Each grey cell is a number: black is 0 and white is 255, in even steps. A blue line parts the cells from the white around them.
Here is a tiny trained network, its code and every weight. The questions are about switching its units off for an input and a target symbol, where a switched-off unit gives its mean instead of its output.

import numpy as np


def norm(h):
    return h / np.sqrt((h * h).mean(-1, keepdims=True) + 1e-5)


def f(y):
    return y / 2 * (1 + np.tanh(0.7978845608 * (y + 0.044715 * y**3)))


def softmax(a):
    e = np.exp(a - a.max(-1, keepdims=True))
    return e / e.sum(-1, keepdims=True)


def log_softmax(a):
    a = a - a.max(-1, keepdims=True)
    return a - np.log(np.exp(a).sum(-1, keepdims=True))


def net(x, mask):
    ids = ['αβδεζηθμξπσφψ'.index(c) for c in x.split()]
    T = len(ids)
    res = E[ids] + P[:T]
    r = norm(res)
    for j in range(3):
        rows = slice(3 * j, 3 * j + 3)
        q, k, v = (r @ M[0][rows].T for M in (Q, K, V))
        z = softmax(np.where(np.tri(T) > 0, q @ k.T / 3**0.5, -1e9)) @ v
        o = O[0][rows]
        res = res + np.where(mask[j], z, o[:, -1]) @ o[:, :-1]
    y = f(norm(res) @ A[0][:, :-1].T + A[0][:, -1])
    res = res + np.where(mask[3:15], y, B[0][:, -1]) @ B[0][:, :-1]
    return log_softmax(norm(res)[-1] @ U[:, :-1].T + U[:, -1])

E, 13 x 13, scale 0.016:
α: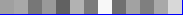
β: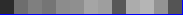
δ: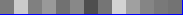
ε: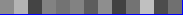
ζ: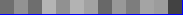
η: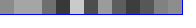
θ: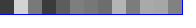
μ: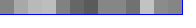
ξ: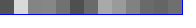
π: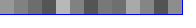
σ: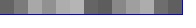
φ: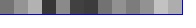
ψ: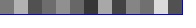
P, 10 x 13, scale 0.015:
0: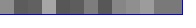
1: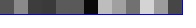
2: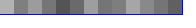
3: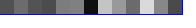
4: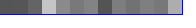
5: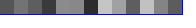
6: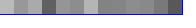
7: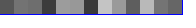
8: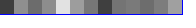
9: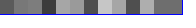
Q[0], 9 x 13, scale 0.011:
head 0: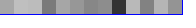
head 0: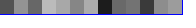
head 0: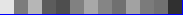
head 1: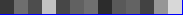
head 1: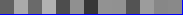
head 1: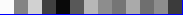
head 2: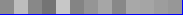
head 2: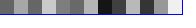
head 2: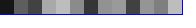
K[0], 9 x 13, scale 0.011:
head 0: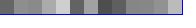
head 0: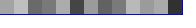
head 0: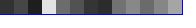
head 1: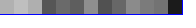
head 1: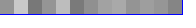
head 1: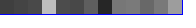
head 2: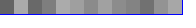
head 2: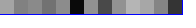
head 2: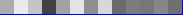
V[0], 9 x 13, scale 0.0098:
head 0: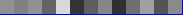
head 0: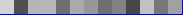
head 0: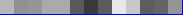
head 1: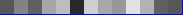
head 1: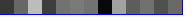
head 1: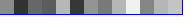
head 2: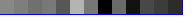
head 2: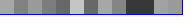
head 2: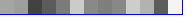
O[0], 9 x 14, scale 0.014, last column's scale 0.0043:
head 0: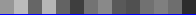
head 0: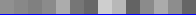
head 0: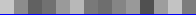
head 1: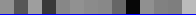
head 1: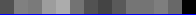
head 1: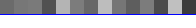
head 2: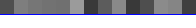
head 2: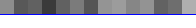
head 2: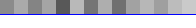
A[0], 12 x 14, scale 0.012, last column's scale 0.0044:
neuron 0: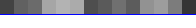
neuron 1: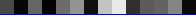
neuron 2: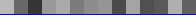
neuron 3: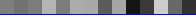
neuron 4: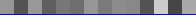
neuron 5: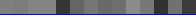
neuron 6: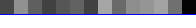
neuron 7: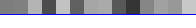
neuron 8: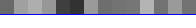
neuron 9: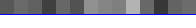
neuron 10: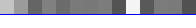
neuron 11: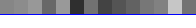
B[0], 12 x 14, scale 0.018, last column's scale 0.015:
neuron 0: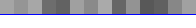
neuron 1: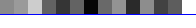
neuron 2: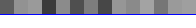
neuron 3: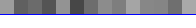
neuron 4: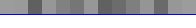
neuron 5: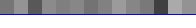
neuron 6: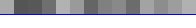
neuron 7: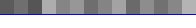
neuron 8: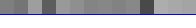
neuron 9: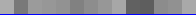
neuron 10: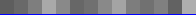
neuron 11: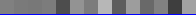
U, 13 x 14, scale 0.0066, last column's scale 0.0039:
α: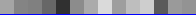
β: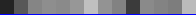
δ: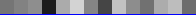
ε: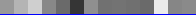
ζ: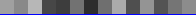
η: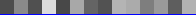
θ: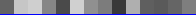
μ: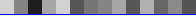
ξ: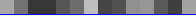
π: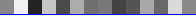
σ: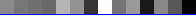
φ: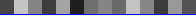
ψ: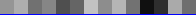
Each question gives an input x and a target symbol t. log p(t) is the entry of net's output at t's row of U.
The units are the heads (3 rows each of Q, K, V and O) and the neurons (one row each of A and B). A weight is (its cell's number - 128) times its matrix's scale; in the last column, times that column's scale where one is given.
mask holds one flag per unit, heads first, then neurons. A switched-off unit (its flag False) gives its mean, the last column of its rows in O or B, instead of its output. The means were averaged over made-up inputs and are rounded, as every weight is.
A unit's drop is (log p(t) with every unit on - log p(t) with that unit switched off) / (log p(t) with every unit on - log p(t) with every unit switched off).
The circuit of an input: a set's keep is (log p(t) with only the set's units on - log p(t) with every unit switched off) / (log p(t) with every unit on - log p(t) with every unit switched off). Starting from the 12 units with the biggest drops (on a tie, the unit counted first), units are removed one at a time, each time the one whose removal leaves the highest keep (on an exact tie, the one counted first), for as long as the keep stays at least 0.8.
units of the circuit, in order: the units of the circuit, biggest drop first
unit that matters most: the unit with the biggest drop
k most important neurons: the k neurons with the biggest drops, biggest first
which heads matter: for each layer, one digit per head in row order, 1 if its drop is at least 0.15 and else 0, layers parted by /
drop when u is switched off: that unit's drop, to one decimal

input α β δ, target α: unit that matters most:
head 2
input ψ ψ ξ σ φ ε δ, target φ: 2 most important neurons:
(neuron 2; neuron 1)
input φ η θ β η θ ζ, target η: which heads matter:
010
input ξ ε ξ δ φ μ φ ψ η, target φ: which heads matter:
001
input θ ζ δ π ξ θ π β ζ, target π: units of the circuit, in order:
(head 2; head 0)
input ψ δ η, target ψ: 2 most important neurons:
(neuron 1; neuron 5)
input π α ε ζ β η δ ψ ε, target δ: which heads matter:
100
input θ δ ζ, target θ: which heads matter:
010
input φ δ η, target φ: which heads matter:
010
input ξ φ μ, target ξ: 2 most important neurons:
(neuron 1; neuron 3)
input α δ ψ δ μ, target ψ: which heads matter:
100
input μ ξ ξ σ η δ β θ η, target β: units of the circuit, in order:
(neuron 1; head 0)
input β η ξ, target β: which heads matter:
011
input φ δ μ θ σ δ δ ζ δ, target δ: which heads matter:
100
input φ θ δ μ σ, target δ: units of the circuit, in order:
(head 0)
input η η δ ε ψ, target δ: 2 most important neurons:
(neuron 1; neuron 2)
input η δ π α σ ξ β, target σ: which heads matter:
111
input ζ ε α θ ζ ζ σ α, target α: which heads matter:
000
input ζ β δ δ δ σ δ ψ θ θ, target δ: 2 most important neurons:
(neuron 1; neuron 8)
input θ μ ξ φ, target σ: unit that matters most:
head 0
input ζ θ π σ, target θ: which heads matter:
001
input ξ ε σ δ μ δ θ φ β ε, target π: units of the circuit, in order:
(neuron 1; head 0; head 2)
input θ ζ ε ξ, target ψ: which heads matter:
101
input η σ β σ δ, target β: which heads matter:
011
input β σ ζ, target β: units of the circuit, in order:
(head 2; head 1; neuron 1)
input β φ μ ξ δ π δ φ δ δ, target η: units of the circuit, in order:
(neuron 1; head 0; neuron 10; head 1)
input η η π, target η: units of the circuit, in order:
(head 1)
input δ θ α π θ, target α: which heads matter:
001
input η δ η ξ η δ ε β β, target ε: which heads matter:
110
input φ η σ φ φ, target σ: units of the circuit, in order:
(head 2; neuron 1; neuron 11)
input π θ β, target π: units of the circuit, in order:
(head 2; head 0)
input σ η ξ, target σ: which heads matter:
011
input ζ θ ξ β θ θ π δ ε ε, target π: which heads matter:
101
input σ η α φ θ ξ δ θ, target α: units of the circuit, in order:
(head 2)
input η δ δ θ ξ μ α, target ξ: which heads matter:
110
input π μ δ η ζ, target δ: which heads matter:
100
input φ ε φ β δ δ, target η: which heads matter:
100
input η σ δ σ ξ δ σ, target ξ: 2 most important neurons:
(neuron 1; neuron 3)
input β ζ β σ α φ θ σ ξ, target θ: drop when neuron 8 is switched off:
0.0
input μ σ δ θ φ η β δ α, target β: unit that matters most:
head 2
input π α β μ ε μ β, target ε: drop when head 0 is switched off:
0.2
